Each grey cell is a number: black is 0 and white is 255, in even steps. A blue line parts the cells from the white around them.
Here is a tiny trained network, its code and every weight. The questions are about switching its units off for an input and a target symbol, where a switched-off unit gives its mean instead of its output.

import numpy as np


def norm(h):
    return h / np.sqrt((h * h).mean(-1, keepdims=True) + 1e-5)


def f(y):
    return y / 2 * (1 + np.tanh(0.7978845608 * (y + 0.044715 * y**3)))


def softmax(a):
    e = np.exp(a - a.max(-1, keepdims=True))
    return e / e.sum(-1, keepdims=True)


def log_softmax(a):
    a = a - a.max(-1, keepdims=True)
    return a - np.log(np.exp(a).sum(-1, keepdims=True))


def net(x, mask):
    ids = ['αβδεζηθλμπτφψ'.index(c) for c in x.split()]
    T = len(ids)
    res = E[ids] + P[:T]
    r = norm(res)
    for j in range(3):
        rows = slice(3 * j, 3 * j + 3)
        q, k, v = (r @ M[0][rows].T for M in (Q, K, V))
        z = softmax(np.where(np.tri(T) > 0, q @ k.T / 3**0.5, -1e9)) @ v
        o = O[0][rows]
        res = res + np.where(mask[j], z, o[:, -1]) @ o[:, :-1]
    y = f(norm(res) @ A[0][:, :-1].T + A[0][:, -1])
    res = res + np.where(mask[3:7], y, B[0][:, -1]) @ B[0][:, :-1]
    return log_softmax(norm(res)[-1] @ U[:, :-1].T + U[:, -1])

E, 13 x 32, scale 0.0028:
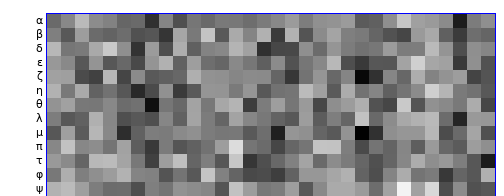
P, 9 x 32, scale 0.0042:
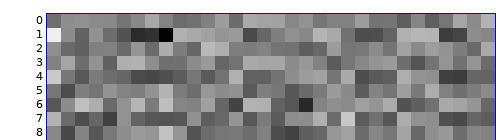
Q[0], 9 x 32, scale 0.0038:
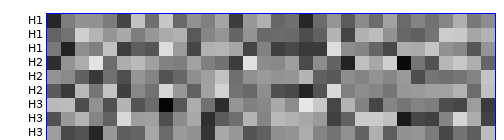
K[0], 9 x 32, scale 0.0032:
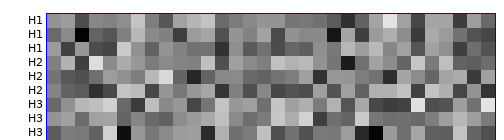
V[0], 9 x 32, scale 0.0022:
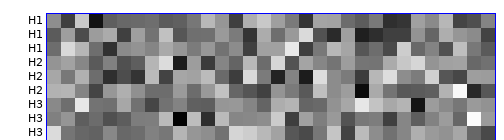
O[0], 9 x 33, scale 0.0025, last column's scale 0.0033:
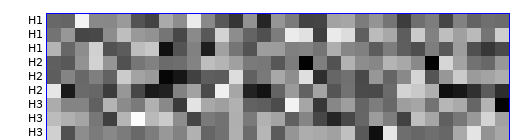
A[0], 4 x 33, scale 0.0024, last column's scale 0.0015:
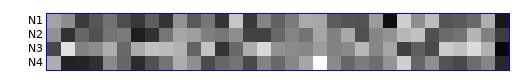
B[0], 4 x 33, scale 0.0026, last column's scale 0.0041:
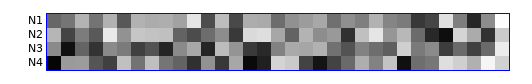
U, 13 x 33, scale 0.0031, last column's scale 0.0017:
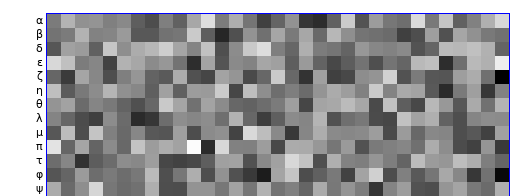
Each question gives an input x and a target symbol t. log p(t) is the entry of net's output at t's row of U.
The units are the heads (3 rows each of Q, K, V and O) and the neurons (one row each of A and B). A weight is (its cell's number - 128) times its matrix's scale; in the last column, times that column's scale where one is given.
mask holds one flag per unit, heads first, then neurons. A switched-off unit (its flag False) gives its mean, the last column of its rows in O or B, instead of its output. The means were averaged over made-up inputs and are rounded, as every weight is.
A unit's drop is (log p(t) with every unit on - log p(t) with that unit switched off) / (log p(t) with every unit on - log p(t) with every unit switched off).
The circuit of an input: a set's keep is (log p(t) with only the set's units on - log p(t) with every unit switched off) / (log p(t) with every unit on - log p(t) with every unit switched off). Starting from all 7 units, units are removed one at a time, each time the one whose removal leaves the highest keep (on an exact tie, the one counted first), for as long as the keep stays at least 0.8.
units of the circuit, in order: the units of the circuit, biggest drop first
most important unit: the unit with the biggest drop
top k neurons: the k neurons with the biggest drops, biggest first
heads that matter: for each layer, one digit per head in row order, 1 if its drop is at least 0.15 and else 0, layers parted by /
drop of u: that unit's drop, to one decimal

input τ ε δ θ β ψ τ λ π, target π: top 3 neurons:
N1, N4, N2
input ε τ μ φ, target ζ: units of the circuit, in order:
H3, H2, N3
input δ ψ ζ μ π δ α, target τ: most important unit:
H1
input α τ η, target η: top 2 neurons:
N2, N4
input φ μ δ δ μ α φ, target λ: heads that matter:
100
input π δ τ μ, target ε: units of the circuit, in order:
H3, N1
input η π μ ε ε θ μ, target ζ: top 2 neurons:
N3, N1
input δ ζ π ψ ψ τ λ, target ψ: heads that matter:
101
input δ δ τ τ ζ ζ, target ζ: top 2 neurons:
N4, N2
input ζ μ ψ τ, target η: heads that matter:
110
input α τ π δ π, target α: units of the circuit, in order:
H3, H2, N2
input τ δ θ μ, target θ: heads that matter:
010
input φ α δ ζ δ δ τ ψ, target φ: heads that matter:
001
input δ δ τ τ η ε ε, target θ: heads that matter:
010
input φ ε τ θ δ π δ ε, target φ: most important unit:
N4
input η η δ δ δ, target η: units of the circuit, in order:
N2, H1
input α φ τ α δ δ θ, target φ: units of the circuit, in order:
N3, H3
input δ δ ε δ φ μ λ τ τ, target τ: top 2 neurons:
N1, N2
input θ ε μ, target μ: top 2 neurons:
N4, N3
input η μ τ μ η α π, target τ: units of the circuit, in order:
H1
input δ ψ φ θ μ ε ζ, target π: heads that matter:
011
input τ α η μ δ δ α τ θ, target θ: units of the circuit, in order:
H2, N1
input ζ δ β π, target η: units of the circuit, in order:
H1, H2, N2
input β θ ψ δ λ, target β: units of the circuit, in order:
H1, H2
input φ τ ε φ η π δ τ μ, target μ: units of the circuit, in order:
H3, N4
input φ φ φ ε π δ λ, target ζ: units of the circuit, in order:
N3, H3
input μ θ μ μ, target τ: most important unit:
H1
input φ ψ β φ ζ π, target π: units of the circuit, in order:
H2, N1
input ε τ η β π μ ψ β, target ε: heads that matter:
001
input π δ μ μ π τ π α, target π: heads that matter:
001
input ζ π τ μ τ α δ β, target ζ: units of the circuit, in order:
N4, H2, H3
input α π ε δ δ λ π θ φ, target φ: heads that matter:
111
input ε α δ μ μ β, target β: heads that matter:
110
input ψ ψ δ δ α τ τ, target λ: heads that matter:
100
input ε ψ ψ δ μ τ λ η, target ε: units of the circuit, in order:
H3
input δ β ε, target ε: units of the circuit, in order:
H3, H2
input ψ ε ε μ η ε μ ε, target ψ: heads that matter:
110
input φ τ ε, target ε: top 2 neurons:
N1, N3
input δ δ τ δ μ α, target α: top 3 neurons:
N2, N1, N3
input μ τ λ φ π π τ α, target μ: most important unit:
H3
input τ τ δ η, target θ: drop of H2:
0.9
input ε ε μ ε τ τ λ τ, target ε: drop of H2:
0.0
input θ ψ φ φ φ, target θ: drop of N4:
0.1
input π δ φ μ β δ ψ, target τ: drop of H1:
0.5
